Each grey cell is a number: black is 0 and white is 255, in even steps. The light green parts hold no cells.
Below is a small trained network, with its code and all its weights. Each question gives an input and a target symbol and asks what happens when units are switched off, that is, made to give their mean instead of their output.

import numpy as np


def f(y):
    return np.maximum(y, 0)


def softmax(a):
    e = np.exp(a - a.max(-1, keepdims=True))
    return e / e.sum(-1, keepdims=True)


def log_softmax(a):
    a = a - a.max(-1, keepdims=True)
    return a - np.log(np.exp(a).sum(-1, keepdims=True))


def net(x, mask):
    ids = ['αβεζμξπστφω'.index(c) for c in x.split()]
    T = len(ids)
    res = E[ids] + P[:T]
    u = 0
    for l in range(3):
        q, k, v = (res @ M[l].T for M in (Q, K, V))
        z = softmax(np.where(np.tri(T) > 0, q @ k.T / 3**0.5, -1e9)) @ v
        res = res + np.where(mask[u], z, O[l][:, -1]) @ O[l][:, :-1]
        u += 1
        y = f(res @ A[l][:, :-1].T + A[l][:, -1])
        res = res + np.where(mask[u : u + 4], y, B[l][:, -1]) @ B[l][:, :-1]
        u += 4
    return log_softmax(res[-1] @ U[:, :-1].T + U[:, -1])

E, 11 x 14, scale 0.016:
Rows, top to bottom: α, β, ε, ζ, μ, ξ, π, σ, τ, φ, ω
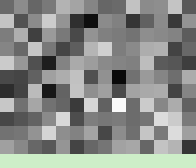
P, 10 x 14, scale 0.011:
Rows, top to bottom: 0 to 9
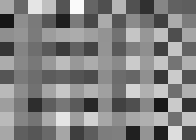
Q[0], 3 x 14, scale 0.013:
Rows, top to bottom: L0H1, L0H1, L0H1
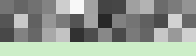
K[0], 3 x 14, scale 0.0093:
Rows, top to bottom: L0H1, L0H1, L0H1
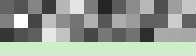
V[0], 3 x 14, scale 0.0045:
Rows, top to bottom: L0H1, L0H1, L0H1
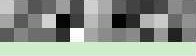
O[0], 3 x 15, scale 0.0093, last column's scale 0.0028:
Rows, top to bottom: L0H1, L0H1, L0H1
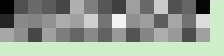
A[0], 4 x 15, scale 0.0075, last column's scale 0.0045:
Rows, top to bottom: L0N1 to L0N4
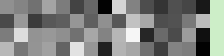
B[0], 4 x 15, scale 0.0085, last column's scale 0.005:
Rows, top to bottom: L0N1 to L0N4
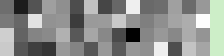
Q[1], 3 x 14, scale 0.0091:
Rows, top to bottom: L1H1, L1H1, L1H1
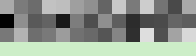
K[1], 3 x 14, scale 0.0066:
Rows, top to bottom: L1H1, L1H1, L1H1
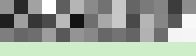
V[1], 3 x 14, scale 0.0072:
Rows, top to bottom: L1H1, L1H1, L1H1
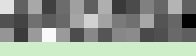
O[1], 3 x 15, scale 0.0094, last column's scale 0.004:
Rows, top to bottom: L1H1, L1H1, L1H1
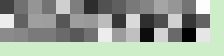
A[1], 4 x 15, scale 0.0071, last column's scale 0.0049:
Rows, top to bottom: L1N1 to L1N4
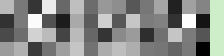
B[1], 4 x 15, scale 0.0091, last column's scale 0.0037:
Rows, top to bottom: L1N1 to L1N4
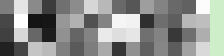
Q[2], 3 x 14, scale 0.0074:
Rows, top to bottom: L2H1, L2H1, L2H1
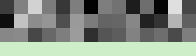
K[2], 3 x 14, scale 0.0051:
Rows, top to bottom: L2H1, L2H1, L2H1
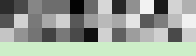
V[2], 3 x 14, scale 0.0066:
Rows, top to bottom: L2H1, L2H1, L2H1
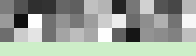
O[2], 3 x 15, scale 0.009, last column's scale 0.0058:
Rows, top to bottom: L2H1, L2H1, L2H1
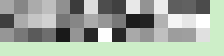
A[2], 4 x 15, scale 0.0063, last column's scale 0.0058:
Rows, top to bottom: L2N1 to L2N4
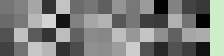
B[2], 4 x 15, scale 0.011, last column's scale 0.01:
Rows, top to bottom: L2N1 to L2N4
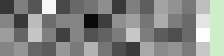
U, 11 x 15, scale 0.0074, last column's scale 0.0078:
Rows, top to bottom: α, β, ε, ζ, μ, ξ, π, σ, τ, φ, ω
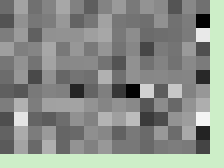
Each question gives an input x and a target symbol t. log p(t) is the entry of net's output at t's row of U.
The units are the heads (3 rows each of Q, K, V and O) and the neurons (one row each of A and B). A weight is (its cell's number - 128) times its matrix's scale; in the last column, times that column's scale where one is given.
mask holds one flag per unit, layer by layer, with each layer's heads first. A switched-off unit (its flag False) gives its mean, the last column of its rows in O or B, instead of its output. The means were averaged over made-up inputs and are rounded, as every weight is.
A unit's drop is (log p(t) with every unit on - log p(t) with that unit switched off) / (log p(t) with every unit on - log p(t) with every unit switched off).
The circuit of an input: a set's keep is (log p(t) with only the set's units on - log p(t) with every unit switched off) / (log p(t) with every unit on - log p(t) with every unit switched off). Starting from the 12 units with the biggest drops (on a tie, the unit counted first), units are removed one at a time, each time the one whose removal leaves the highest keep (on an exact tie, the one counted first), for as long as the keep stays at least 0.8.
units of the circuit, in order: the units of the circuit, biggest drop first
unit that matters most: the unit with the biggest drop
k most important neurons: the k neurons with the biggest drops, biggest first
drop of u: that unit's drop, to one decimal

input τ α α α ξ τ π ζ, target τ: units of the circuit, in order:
[L0H1; L1N2; L0N2]
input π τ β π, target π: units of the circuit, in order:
[L0H1; L1H1]
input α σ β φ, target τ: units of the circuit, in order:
[L1N3]
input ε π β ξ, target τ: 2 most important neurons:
[L1N2; L0N2]
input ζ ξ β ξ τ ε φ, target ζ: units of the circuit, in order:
[L1H1; L0H1; L2N2]
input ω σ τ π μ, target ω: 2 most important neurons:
[L2N1; L0N1]
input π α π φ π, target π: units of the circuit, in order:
[L0H1; L1H1; L0N4]
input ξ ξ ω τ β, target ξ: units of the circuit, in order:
[L2H1; L1N1; L0N2]
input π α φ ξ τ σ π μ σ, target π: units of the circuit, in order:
[L1H1; L0N4]
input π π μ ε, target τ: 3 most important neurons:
[L0N2; L1N2; L1N3]
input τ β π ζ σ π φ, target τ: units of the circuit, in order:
[L2H1; L1H1]
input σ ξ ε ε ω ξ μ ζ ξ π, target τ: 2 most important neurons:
[L1N2; L0N2]
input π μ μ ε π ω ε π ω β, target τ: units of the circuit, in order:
[L0H1; L1N2]
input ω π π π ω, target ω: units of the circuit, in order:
[L2N1; L2H1; L0N1; L0N2]
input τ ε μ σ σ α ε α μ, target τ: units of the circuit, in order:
[L2H1]
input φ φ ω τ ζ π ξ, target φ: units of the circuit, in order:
[L0N4; L2H1; L1H1; L1N1]
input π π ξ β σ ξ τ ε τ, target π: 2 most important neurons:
[L0N4; L1N2]
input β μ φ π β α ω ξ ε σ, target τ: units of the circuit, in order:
[L0H1; L1N2]
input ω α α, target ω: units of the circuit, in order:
[L2N1; L2H1; L0N1; L0N2]
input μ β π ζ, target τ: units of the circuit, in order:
[L1N2]
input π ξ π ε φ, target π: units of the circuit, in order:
[L0N4; L1H1]
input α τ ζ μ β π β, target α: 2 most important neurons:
[L0N4; L2N3]
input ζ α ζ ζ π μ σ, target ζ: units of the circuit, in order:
[L1H1; L0H1; L2N2; L2H1]
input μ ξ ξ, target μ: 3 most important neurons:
[L2N1; L0N4; L0N2]
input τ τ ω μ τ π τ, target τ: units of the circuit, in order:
[L2H1; L1H1]
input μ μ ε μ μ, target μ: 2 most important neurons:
[L2N1; L0N4]
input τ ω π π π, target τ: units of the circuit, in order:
[L2H1]
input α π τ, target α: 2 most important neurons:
[L0N4; L2N3]
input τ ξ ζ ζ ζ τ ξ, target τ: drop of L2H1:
0.5
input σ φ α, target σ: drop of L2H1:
0.9
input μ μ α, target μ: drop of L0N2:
0.1
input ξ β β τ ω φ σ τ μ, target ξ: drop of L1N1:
0.9
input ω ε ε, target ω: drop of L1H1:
0.2
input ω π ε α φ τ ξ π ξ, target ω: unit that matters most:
L2N1
